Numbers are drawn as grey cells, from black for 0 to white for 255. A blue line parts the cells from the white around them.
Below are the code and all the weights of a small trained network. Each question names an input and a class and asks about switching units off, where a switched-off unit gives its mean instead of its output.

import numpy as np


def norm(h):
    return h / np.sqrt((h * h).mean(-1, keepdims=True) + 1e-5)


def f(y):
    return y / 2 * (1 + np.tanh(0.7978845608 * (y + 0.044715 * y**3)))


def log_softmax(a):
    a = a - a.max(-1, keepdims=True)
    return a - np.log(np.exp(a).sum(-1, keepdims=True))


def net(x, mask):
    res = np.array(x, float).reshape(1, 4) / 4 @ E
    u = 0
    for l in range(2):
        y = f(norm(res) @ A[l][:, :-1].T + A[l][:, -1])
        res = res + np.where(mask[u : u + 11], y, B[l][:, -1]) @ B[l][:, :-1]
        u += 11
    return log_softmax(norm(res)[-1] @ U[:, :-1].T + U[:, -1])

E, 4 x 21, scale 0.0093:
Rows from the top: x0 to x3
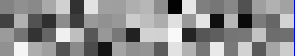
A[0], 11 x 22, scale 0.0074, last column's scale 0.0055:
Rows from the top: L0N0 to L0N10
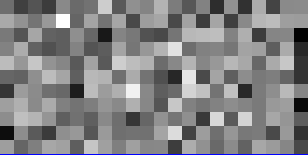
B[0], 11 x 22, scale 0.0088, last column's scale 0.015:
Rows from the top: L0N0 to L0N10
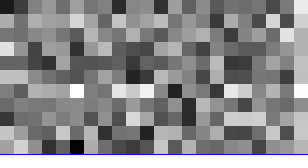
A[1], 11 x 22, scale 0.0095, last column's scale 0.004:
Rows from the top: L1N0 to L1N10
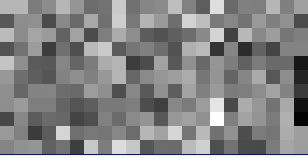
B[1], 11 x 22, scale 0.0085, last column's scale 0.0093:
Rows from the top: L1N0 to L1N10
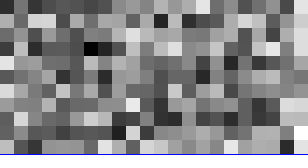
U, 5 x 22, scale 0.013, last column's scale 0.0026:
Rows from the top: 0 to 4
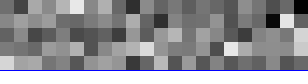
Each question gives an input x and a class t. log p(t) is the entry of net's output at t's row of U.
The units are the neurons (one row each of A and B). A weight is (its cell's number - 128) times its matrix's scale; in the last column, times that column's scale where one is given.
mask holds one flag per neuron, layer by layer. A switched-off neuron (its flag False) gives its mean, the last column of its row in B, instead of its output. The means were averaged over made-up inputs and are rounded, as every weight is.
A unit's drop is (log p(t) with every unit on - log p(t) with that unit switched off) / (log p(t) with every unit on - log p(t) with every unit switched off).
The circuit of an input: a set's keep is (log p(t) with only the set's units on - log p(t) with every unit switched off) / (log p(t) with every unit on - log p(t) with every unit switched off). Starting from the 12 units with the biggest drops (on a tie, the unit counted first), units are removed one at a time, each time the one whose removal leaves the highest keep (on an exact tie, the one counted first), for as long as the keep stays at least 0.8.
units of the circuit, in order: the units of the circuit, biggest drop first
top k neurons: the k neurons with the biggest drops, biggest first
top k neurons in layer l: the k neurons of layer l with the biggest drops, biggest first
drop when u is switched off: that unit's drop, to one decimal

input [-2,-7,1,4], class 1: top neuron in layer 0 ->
(L0N6)
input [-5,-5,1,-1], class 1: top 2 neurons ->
(L0N6, L0N1)
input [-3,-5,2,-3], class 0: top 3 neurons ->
(L0N6, L1N3, L1N0)
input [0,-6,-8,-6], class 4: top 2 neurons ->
(L0N5, L0N0)
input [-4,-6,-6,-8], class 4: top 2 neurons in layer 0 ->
(L0N5, L0N0)
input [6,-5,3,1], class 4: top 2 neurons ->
(L0N5, L0N6)
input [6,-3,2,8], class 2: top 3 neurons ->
(L0N6, L0N4, L0N1)
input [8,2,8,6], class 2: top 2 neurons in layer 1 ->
(L1N9, L1N0)
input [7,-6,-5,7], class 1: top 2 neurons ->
(L0N8, L0N4)
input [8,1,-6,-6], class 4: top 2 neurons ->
(L0N5, L0N10)
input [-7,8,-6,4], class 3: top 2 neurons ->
(L0N6, L1N10)
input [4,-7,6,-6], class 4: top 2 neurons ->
(L0N6, L0N8)
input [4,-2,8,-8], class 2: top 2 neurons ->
(L0N6, L1N3)
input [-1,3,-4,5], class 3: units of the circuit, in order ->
(L0N6)
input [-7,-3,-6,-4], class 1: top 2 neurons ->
(L0N6, L0N1)
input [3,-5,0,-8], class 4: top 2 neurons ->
(L0N5, L1N4)
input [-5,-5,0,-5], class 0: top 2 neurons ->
(L0N6, L1N3)
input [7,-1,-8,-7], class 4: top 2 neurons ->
(L0N5, L0N10)
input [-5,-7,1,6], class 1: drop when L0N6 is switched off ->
0.2
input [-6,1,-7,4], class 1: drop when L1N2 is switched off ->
0.0
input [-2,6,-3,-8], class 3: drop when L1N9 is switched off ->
0.1
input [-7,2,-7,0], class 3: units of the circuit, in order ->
(L1N10)
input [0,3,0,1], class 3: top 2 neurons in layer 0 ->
(L0N6, L0N5)
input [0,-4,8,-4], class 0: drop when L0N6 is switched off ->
0.1
